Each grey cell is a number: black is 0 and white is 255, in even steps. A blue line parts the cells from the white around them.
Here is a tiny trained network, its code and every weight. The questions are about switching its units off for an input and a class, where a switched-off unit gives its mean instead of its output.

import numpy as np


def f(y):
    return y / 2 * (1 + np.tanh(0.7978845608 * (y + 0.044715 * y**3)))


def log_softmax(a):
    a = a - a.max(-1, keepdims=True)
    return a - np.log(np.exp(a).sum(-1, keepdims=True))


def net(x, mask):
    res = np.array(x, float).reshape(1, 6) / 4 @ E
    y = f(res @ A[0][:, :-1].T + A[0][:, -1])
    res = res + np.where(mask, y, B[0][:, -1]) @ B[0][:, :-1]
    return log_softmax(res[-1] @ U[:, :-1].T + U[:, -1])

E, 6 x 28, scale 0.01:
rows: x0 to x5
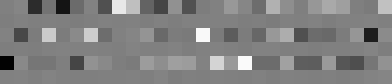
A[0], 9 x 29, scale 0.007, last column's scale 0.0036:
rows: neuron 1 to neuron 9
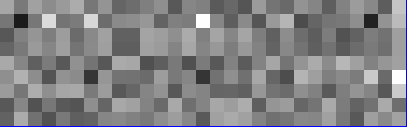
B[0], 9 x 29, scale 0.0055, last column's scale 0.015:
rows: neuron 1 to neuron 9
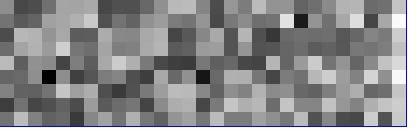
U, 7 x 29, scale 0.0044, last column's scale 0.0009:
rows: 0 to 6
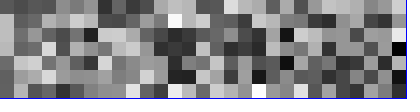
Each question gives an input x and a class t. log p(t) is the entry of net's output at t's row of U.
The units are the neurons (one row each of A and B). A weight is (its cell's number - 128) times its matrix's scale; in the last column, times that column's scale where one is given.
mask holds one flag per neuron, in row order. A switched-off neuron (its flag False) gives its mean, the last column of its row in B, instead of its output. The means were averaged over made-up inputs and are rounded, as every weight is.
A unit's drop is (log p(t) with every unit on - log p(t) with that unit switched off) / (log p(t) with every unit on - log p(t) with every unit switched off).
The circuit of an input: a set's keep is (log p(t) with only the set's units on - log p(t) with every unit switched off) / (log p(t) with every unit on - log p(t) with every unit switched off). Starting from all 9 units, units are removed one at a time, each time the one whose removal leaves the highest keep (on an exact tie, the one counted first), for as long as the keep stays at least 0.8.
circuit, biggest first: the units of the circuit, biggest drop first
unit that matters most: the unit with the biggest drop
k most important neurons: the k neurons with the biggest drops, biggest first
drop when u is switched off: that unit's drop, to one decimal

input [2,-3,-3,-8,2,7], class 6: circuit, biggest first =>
(neuron 2; neuron 9)
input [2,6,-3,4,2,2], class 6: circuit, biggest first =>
(neuron 2; neuron 9)
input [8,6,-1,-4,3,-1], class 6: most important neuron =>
(neuron 8)
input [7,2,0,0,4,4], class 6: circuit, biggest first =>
(neuron 6; neuron 9)
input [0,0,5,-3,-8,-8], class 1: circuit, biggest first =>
(neuron 1; neuron 6)
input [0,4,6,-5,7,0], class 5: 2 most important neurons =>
(neuron 6; neuron 3)
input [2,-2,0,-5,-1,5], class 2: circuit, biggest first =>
(neuron 2; neuron 7)
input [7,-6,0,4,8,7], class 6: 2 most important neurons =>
(neuron 9; neuron 6)
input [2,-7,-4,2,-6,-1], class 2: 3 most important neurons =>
(neuron 5; neuron 2; neuron 8)
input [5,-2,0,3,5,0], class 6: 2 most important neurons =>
(neuron 6; neuron 9)
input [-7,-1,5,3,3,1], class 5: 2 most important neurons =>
(neuron 3; neuron 4)
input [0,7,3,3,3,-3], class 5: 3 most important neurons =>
(neuron 6; neuron 1; neuron 7)
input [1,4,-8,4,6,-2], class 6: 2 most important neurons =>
(neuron 9; neuron 8)
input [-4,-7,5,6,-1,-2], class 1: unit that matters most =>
neuron 6
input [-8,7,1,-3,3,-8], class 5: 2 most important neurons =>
(neuron 6; neuron 9)
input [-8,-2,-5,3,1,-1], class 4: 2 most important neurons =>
(neuron 3; neuron 2)
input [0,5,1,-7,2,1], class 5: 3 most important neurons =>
(neuron 6; neuron 1; neuron 7)
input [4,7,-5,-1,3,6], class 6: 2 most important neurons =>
(neuron 9; neuron 2)
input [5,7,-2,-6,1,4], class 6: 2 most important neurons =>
(neuron 8; neuron 2)
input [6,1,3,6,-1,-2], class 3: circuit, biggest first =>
(neuron 6)
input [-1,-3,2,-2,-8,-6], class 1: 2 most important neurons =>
(neuron 1; neuron 7)
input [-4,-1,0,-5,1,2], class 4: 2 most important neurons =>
(neuron 2; neuron 8)
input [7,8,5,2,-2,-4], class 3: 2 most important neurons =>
(neuron 5; neuron 6)
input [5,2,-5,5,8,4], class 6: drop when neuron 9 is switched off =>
0.1
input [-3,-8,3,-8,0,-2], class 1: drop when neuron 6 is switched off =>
0.5
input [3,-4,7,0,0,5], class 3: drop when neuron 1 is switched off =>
0.4
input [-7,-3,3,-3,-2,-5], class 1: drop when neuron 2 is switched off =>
0.0
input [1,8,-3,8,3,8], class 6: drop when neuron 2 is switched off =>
0.2
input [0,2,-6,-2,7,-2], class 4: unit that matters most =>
neuron 3
